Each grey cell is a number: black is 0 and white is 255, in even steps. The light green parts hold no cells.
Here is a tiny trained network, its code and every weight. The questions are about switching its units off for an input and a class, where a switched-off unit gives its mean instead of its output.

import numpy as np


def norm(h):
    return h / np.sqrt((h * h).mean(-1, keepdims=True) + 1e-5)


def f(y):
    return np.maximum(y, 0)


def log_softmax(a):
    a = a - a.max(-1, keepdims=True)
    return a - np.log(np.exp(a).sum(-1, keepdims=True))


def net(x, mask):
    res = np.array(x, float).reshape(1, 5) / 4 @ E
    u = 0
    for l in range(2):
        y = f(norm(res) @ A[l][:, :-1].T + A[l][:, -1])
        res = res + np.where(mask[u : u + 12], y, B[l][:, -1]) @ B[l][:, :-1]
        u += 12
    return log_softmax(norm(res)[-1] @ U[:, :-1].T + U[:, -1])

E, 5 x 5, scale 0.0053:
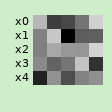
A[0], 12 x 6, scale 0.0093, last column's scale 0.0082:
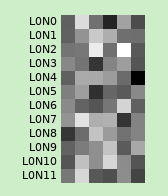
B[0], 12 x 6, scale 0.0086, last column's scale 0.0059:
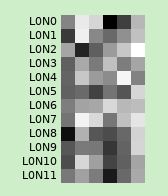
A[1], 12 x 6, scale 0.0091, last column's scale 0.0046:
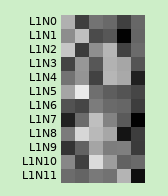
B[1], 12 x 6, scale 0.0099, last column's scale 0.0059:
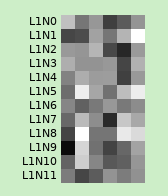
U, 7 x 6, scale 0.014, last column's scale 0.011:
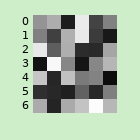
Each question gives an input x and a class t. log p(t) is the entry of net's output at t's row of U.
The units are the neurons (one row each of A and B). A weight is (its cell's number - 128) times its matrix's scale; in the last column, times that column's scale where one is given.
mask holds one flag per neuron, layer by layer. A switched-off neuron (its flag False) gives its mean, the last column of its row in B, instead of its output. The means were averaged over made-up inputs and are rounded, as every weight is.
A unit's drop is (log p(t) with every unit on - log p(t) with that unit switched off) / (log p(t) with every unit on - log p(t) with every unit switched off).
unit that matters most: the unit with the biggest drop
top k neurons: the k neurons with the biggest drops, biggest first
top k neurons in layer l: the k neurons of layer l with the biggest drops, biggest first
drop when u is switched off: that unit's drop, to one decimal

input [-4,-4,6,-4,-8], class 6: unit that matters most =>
L0N2
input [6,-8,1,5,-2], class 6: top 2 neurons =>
[L0N2 L0N0]
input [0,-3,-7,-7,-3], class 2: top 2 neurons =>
[L0N7 L0N1]
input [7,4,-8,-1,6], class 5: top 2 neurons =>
[L0N5 L0N7]
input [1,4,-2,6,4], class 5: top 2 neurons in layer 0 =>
[L0N5 L0N0]
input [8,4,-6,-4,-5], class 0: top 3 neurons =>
[L0N6 L0N3 L0N0]
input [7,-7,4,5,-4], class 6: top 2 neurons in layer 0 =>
[L0N2 L0N0]
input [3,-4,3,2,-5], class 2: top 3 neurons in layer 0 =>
[L0N7 L0N8 L0N6]
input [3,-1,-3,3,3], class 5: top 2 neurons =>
[L0N7 L1N5]
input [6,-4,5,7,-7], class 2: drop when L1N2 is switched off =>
0.2
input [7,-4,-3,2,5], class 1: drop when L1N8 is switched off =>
0.2
